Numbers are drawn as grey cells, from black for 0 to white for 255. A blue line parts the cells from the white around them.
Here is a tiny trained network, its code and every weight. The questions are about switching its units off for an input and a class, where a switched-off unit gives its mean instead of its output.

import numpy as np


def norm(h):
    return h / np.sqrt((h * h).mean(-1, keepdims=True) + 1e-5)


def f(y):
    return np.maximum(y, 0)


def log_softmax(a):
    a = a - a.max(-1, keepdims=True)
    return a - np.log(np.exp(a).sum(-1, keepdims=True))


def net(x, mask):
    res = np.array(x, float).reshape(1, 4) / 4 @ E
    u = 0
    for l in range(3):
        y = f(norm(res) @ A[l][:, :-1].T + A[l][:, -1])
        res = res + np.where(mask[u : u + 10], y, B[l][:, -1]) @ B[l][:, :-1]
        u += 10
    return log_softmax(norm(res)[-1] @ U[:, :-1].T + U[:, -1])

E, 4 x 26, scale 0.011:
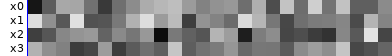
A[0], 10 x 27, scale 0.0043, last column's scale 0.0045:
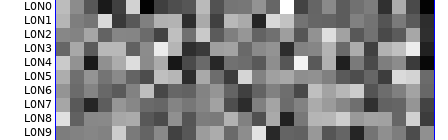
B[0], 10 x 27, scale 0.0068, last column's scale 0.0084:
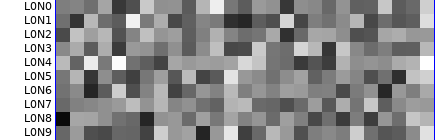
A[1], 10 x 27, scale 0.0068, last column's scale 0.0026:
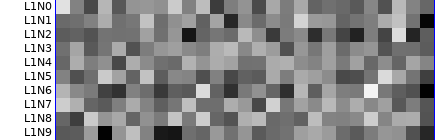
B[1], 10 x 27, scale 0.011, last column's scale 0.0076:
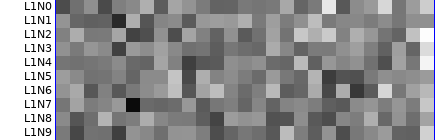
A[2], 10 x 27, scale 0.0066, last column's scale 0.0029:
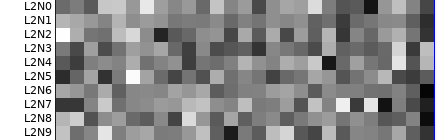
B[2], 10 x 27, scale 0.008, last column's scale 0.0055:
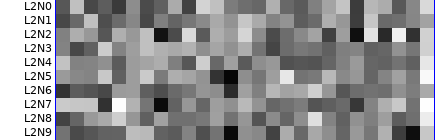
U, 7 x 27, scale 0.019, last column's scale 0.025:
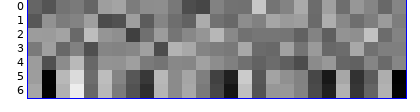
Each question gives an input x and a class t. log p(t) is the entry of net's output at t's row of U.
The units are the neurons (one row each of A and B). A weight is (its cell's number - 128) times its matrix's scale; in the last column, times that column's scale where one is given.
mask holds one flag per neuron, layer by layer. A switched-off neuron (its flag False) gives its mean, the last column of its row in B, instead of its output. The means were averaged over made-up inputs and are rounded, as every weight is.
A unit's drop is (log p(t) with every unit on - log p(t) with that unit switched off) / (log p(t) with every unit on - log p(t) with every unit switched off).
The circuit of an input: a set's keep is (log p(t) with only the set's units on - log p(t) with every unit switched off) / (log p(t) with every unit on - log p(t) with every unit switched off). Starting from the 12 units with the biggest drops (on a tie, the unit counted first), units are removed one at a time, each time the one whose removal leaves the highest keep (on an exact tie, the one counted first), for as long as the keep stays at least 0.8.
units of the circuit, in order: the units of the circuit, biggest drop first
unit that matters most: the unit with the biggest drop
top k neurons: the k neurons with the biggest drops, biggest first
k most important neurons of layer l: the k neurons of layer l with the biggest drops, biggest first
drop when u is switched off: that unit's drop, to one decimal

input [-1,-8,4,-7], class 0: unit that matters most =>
L1N9
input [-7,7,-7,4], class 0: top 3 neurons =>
[L1N0 L1N2 L0N9]
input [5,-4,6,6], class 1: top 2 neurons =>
[L1N2 L0N4]
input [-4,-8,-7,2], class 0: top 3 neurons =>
[L1N9 L2N5 L1N2]
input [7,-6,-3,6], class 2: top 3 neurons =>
[L2N7 L0N1 L1N0]
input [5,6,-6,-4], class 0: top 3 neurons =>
[L0N9 L1N2 L0N5]
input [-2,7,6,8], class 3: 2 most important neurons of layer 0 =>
[L0N0 L0N9]
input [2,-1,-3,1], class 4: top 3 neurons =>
[L1N2 L1N3 L0N5]
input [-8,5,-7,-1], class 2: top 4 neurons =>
[L0N4 L0N9 L2N2 L1N2]
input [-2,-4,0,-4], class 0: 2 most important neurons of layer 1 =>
[L1N9 L1N6]
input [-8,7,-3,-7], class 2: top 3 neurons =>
[L2N2 L0N4 L1N9]
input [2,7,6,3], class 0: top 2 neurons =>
[L0N1 L1N0]
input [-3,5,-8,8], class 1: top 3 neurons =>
[L1N7 L1N4 L0N8]
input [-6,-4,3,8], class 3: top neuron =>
[L1N6]
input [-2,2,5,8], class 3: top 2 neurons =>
[L1N6 L0N0]
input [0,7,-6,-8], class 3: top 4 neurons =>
[L2N0 L1N5 L0N3 L1N9]
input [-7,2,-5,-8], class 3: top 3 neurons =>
[L2N0 L0N3 L1N5]
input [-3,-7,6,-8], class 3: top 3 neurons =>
[L1N5 L2N0 L0N1]
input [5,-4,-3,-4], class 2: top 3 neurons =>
[L2N7 L0N1 L1N2]
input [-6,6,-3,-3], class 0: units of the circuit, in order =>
[L1N0]
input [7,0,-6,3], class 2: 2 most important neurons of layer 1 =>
[L1N2 L1N8]
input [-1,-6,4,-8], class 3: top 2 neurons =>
[L1N5 L2N0]
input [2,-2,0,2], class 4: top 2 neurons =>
[L1N2 L1N3]
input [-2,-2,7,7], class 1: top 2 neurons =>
[L1N2 L0N9]
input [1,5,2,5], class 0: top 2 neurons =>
[L0N1 L1N0]
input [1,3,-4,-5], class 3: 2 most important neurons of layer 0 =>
[L0N9 L0N5]
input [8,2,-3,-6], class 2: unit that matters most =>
L2N7
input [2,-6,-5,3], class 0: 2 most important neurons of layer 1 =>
[L1N9 L1N2]
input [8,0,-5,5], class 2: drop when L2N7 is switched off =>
1.1
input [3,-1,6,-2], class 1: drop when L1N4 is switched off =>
0.0
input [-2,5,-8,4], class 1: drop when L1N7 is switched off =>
0.1
